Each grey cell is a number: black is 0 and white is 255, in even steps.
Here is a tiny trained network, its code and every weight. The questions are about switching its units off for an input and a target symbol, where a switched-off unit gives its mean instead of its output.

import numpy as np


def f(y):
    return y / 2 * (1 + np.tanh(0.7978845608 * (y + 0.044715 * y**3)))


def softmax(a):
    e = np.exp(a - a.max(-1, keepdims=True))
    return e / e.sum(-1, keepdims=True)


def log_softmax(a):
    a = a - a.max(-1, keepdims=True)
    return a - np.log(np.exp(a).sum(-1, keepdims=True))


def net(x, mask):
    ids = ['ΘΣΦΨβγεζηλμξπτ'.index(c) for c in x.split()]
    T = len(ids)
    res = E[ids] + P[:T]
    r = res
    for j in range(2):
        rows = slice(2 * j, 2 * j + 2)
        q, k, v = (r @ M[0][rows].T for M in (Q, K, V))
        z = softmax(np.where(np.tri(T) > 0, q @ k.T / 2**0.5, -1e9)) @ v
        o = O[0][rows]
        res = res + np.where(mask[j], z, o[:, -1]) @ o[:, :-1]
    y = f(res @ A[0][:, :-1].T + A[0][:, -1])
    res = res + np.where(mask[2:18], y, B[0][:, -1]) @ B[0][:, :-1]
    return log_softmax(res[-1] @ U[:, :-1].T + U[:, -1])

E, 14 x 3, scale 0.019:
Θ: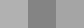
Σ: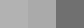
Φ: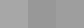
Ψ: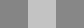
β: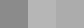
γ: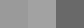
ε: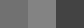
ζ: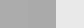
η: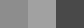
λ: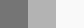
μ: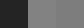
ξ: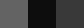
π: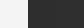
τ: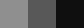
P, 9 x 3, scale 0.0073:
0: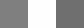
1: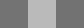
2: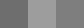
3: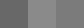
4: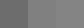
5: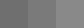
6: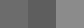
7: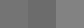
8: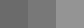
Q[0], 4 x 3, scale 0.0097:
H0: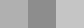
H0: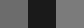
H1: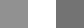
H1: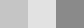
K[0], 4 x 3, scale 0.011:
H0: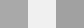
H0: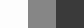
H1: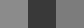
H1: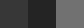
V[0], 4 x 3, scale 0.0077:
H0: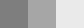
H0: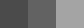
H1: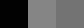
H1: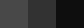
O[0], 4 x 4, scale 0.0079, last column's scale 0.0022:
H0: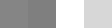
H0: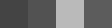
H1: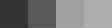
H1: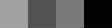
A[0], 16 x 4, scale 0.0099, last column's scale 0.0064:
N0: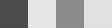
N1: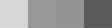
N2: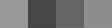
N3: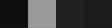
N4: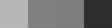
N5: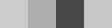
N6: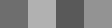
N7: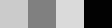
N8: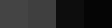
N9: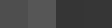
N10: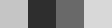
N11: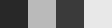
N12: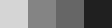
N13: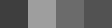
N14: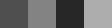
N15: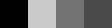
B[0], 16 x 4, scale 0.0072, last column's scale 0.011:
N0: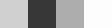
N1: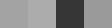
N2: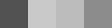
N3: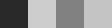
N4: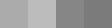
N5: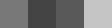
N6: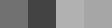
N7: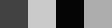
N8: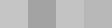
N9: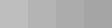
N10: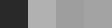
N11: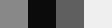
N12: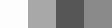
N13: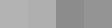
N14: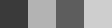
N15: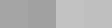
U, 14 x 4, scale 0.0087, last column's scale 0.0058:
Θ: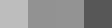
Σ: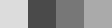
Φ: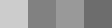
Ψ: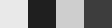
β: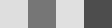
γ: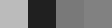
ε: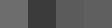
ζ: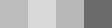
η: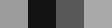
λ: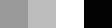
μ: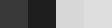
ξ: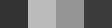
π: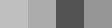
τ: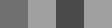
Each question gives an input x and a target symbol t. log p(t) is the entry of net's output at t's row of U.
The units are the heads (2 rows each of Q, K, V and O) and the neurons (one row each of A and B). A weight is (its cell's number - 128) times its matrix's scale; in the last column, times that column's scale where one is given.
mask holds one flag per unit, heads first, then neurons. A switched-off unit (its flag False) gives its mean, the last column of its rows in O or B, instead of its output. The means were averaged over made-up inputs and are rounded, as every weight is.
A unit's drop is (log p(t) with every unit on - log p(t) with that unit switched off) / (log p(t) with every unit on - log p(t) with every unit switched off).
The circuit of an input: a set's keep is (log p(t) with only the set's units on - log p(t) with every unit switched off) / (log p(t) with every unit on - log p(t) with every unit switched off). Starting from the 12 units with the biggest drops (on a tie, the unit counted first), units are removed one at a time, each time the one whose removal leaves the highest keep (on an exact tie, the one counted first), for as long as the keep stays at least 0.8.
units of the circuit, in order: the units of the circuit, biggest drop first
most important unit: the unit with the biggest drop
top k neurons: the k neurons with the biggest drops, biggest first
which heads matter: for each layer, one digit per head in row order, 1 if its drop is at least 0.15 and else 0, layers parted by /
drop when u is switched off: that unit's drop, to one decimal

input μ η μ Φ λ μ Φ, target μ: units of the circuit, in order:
(H1; H0)
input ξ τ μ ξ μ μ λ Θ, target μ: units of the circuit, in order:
(H1; H0; N10)
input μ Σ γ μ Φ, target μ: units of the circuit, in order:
(H1; N12)
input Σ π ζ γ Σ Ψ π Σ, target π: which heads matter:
01
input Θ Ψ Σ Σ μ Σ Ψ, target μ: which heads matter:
01
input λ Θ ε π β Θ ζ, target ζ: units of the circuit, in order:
(N7; N11)
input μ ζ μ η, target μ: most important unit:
H1
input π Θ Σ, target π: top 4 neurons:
(N1; N11; N12; N0)
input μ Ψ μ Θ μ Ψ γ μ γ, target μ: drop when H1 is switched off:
0.4
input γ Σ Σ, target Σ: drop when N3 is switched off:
0.2
